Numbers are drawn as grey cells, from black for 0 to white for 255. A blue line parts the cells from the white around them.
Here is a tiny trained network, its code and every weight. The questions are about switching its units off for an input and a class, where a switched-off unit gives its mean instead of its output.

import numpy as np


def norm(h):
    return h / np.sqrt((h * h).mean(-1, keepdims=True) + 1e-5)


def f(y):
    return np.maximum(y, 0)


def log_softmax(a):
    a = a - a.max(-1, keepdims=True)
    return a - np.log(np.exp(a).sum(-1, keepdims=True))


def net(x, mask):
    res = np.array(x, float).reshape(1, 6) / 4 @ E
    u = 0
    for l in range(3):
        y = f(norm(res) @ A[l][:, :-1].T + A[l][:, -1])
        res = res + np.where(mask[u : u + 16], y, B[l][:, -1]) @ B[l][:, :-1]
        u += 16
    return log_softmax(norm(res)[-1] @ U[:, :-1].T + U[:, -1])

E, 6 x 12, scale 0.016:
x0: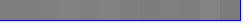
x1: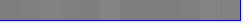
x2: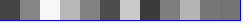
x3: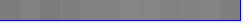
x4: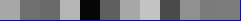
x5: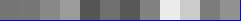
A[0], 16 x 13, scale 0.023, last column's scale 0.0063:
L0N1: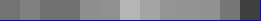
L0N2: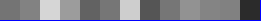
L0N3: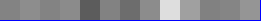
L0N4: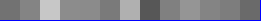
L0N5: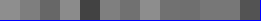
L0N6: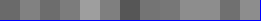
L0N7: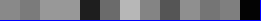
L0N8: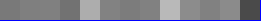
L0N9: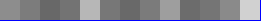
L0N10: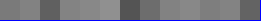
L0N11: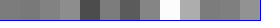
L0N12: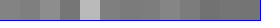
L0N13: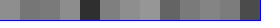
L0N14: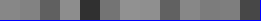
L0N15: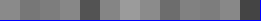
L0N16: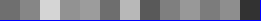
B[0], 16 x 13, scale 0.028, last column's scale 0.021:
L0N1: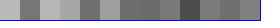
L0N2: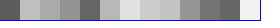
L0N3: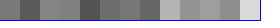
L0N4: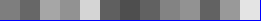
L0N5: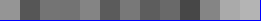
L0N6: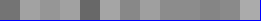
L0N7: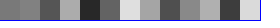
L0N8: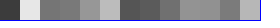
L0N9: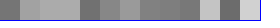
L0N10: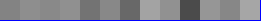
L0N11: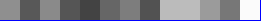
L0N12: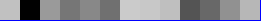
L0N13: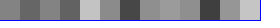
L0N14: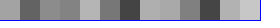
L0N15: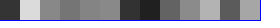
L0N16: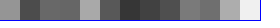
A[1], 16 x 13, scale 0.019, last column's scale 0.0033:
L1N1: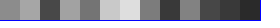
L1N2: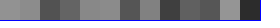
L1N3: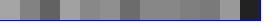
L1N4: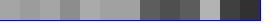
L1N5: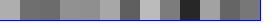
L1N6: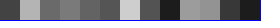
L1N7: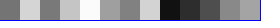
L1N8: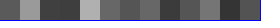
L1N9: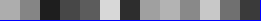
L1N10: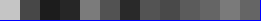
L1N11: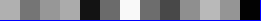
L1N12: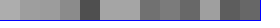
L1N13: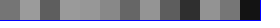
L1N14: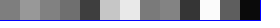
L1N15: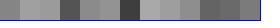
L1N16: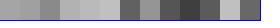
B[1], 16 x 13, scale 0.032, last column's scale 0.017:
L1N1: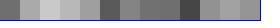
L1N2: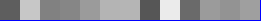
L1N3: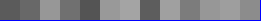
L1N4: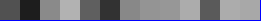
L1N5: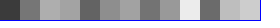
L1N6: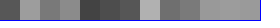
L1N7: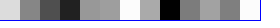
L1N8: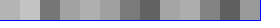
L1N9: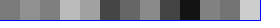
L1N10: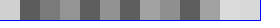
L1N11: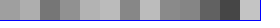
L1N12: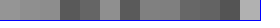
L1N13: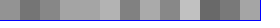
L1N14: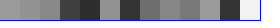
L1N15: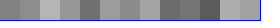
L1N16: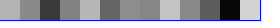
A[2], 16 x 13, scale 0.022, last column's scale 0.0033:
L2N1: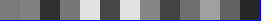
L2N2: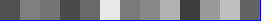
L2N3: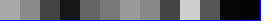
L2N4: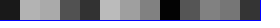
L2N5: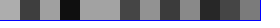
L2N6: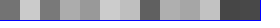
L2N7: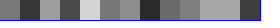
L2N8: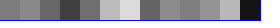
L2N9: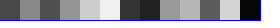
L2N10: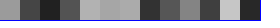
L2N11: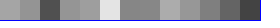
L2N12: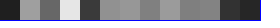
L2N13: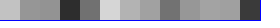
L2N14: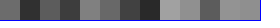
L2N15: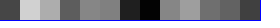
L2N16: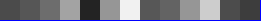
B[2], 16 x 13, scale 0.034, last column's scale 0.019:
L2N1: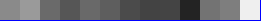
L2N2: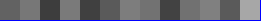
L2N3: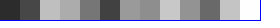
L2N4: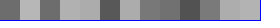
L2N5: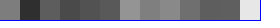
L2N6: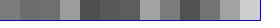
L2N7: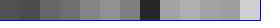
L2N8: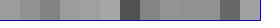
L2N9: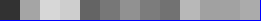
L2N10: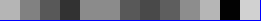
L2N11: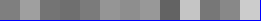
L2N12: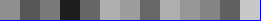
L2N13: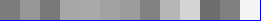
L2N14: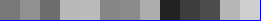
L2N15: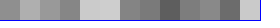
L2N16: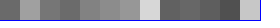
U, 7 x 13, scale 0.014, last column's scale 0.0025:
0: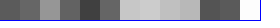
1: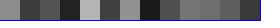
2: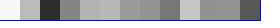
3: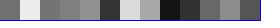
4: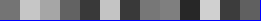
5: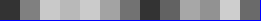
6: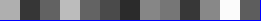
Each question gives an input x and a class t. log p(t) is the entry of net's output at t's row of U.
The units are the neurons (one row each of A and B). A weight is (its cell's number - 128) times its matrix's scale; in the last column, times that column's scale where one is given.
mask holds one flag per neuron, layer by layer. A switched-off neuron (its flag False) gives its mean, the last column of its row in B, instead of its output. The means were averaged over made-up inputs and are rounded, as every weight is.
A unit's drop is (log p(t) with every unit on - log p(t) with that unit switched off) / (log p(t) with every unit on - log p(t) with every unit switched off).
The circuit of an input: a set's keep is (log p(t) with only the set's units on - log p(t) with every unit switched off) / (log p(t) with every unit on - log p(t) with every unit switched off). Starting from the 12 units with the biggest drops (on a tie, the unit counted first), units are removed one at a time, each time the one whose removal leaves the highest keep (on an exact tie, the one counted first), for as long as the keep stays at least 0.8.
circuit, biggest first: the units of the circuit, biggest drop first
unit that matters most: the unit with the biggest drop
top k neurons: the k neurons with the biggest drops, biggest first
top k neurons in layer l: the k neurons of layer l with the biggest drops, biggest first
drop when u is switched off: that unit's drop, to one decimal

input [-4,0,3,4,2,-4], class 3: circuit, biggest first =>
(L0N11)
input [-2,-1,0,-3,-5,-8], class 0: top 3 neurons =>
(L0N4, L0N16, L0N13)
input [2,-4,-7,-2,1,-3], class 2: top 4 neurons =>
(L0N11, L0N2, L0N7, L0N3)
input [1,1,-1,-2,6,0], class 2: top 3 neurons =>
(L0N11, L0N3, L0N14)
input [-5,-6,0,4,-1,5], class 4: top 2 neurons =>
(L0N16, L0N4)
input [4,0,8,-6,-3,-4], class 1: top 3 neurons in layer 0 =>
(L0N11, L0N16, L0N3)
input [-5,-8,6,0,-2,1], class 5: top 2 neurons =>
(L1N7, L0N16)
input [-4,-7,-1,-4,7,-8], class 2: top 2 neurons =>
(L0N11, L0N2)
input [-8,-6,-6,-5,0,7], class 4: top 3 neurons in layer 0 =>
(L0N16, L0N4, L0N13)
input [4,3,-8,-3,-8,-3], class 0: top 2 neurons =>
(L0N11, L0N3)
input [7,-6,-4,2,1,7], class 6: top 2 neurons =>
(L0N2, L0N7)
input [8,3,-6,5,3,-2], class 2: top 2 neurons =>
(L0N11, L0N3)
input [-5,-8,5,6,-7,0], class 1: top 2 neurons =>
(L0N11, L0N3)
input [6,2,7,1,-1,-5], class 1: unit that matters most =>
L0N16
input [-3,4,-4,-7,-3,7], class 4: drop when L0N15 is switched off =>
0.0
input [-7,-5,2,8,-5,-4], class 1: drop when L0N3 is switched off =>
0.1
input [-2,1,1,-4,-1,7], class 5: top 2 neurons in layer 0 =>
(L0N7, L0N2)
